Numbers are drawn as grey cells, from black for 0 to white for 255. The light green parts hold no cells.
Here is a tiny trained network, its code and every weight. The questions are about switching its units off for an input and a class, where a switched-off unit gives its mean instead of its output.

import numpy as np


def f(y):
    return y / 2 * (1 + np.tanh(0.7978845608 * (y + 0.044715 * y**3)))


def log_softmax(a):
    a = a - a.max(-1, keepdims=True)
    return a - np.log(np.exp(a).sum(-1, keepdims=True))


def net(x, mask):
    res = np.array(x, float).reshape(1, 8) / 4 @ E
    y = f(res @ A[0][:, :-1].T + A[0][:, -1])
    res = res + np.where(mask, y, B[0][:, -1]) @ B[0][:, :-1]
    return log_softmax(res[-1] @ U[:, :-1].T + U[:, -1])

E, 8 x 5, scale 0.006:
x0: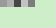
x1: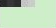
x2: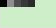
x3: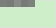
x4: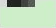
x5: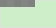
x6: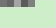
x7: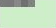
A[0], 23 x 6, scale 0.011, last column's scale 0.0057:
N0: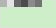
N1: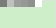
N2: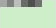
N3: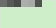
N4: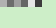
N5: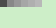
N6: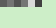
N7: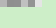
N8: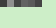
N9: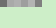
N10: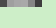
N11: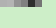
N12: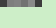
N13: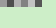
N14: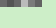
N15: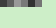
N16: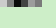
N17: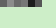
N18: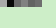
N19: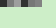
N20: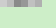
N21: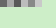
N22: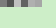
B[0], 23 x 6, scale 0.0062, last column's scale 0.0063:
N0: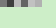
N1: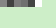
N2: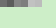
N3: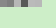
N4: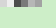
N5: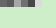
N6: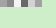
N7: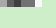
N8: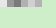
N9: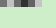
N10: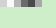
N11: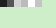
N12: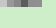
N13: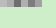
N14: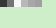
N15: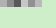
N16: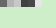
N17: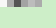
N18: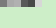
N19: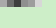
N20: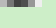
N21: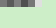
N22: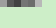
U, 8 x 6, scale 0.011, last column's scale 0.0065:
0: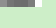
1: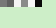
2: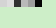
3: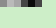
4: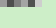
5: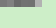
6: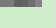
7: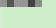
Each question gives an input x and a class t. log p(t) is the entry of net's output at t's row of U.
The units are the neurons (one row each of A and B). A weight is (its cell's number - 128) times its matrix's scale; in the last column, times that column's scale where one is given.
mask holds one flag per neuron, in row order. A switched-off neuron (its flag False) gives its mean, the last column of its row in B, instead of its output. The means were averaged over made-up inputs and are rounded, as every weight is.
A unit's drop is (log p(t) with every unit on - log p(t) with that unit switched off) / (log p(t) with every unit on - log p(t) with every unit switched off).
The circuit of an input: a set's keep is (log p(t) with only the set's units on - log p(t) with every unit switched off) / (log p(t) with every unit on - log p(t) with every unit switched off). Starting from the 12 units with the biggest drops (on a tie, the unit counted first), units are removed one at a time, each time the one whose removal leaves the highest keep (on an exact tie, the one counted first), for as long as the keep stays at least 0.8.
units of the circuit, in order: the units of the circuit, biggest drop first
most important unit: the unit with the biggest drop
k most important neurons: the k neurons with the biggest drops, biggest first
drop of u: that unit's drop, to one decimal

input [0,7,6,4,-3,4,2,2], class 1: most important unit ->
N6
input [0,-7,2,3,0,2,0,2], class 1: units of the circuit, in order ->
N11, N0
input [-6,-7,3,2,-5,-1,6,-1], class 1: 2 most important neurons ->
N11, N2
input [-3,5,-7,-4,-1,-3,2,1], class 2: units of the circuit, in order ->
N4, N13
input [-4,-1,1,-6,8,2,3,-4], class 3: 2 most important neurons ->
N16, N18
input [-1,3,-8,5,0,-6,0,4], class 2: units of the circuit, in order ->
N4, N13
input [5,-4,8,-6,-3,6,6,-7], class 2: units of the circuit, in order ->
N17, N8
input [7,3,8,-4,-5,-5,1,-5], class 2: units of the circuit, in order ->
N8, N17
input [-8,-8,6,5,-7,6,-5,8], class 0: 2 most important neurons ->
N19, N1
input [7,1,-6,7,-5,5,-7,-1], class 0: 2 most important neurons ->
N21, N1
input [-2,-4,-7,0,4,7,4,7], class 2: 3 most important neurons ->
N4, N13, N5
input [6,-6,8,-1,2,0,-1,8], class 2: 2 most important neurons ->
N17, N8
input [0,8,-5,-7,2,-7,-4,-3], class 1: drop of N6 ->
0.3
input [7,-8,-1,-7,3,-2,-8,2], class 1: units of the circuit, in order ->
N11
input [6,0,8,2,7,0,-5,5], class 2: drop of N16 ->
-0.1
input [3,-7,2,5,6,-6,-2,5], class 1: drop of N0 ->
0.2
